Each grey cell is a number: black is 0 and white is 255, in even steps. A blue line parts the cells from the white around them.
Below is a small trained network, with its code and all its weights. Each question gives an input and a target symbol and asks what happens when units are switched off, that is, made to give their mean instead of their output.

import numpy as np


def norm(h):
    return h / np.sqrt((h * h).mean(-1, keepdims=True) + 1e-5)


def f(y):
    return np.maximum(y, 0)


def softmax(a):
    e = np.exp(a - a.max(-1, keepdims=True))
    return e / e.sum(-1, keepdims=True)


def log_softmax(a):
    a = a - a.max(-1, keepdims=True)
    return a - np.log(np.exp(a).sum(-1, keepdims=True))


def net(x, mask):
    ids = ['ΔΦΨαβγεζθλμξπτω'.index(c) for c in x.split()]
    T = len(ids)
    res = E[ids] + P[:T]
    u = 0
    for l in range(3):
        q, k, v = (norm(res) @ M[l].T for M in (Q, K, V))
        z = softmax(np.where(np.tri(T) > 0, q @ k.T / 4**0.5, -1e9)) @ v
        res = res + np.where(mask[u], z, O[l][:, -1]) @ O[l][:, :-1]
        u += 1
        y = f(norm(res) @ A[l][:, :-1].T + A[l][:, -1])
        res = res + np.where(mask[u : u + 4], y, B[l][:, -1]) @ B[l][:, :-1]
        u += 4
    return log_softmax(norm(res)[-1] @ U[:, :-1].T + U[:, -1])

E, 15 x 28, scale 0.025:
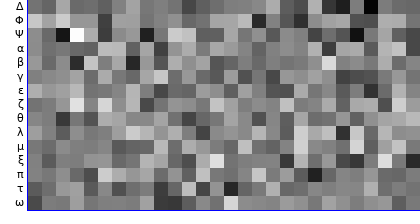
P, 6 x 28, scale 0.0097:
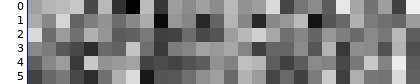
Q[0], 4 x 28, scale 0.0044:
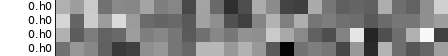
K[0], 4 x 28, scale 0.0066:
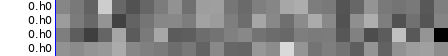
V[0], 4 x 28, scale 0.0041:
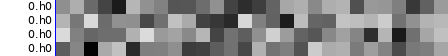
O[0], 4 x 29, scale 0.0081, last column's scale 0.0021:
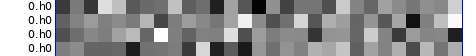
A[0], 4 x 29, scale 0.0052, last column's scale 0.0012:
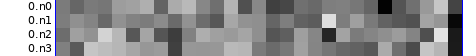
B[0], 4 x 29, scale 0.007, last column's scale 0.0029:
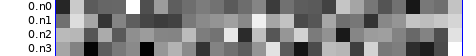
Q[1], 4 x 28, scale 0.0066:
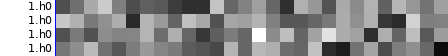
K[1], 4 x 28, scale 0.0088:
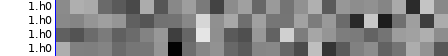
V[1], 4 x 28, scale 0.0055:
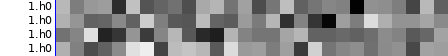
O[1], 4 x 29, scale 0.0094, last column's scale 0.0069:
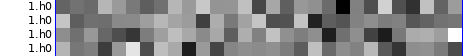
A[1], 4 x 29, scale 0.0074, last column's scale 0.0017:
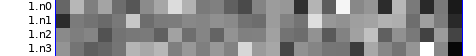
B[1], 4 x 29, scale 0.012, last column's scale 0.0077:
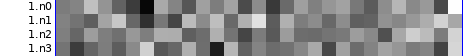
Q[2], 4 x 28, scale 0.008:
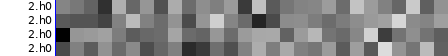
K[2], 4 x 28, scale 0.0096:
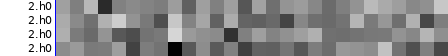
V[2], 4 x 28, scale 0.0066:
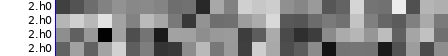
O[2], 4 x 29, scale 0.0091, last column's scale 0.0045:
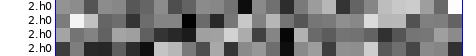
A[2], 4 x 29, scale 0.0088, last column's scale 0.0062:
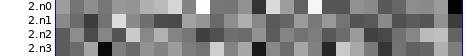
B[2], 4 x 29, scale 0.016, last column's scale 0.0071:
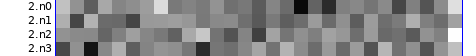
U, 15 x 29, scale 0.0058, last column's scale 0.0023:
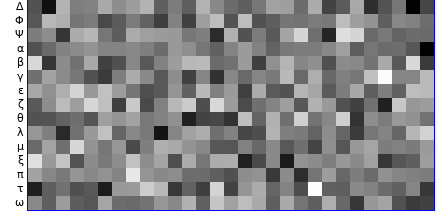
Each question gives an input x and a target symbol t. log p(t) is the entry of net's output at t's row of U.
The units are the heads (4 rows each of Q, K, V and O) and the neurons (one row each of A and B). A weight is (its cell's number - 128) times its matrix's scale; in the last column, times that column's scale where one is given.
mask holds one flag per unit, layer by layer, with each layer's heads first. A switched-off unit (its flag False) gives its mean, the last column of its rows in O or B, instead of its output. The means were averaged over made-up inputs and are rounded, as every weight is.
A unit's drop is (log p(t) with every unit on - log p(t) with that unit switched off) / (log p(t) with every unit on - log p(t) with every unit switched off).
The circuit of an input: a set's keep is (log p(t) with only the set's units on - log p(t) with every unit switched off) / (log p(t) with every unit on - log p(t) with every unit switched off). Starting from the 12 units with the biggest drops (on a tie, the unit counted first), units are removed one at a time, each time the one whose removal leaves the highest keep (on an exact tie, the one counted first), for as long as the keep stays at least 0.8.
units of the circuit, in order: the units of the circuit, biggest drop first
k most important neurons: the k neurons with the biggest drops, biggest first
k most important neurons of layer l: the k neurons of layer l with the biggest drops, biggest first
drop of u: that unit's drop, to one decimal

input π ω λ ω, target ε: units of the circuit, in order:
(2.h0; 1.h0)
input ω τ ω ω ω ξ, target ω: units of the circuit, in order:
(0.h0)
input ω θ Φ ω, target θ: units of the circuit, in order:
(0.h0; 2.n2; 1.n0)
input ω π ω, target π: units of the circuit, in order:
(1.h0; 2.n0)
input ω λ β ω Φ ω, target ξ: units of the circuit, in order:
(0.h0; 1.h0)
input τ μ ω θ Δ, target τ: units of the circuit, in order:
(2.n3; 2.h0)
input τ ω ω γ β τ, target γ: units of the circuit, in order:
(0.h0; 1.h0; 1.n0)
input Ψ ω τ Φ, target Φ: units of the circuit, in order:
(1.h0; 2.h0; 0.h0)
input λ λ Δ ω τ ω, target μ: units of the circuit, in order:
(0.h0; 1.h0)
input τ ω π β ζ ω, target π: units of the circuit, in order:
(0.h0; 0.n3; 1.h0; 2.n0)
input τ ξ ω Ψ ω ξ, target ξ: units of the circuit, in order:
(1.h0; 0.h0; 2.h0)
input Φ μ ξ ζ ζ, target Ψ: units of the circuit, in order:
(2.h0; 0.n3)
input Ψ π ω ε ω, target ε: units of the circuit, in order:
(1.h0; 2.h0)
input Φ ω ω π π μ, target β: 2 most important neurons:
(1.n1; 2.n1)
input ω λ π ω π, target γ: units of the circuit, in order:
(1.h0)
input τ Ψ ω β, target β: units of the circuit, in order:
(1.h0; 2.h0; 2.n1; 1.n1)
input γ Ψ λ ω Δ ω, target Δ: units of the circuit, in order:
(1.h0; 2.h0; 0.h0)
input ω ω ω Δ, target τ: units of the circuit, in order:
(2.h0; 2.n3)
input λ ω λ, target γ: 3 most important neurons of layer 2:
(2.n2; 2.n0; 2.n3)
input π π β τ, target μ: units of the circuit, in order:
(1.h0)
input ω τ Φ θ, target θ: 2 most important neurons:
(2.n2; 0.n0)
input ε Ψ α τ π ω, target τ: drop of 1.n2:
0.1
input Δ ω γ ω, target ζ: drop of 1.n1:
0.3
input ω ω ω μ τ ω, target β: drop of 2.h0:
0.2
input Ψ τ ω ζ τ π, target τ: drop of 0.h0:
0.1
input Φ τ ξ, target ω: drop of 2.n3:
0.0
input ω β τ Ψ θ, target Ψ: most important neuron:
(1.n1)
